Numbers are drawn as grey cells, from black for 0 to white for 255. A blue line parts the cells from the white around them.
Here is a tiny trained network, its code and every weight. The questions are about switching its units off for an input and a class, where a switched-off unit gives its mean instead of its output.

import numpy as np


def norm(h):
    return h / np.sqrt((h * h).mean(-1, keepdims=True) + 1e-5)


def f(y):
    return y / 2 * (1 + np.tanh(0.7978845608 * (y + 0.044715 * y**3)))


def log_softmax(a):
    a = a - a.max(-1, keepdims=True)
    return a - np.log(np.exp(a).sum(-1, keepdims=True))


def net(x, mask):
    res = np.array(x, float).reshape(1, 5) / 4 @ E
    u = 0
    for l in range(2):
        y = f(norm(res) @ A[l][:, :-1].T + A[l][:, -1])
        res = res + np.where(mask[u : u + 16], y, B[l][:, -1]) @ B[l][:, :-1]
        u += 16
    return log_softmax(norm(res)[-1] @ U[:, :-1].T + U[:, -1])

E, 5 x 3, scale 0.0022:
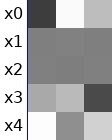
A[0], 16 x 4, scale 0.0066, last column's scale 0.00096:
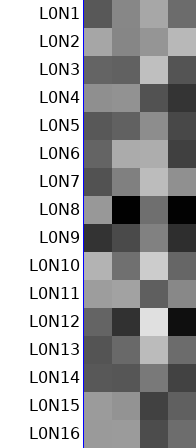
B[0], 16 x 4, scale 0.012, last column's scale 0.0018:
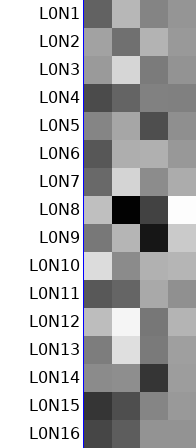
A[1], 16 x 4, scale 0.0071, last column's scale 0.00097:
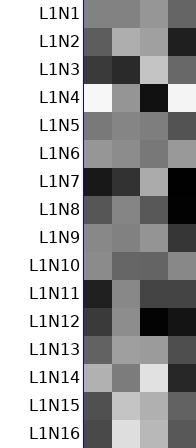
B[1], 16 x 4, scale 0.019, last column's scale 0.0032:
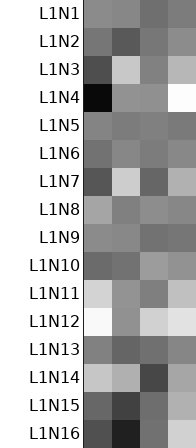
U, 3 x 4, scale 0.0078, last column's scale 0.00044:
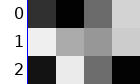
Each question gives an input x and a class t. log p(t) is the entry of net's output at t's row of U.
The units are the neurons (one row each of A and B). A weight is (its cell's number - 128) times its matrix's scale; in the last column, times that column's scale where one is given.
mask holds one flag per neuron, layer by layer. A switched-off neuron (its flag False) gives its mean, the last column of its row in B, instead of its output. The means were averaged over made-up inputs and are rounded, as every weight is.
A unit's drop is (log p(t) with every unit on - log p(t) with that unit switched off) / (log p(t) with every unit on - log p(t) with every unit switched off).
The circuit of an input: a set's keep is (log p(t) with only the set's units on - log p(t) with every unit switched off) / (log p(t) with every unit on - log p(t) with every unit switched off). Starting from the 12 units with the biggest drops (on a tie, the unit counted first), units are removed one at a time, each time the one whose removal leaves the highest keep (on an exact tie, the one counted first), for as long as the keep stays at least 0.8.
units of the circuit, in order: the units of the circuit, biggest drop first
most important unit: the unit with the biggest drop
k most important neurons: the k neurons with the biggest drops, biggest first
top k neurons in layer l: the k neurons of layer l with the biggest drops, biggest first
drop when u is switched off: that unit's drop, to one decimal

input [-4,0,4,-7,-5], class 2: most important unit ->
L1N4
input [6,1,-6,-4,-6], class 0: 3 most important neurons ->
[L1N16 L0N8 L1N15]
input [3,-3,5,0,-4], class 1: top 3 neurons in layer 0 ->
[L0N10 L0N9 L0N12]
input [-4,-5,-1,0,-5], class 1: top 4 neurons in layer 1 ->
[L1N12 L1N16 L1N15 L1N11]
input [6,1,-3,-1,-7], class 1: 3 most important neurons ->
[L1N12 L1N4 L1N11]
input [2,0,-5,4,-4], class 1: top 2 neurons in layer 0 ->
[L0N10 L0N2]
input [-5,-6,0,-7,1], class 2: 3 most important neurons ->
[L1N4 L0N12 L1N16]
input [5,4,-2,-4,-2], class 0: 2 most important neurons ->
[L1N16 L1N15]
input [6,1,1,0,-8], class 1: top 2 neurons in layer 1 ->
[L1N12 L1N11]
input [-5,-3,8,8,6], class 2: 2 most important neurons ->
[L1N3 L1N12]
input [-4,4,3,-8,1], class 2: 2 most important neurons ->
[L1N4 L0N12]
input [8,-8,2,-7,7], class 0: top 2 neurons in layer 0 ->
[L0N8 L0N6]
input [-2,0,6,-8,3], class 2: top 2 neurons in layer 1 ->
[L1N4 L1N12]
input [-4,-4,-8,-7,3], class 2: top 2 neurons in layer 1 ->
[L1N4 L1N16]
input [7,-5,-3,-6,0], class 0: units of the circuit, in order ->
[L1N16]
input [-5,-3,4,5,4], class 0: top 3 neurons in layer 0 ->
[L0N8 L0N6 L0N7]
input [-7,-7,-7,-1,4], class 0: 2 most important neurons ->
[L1N12 L1N4]
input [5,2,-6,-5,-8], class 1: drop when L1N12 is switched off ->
0.9
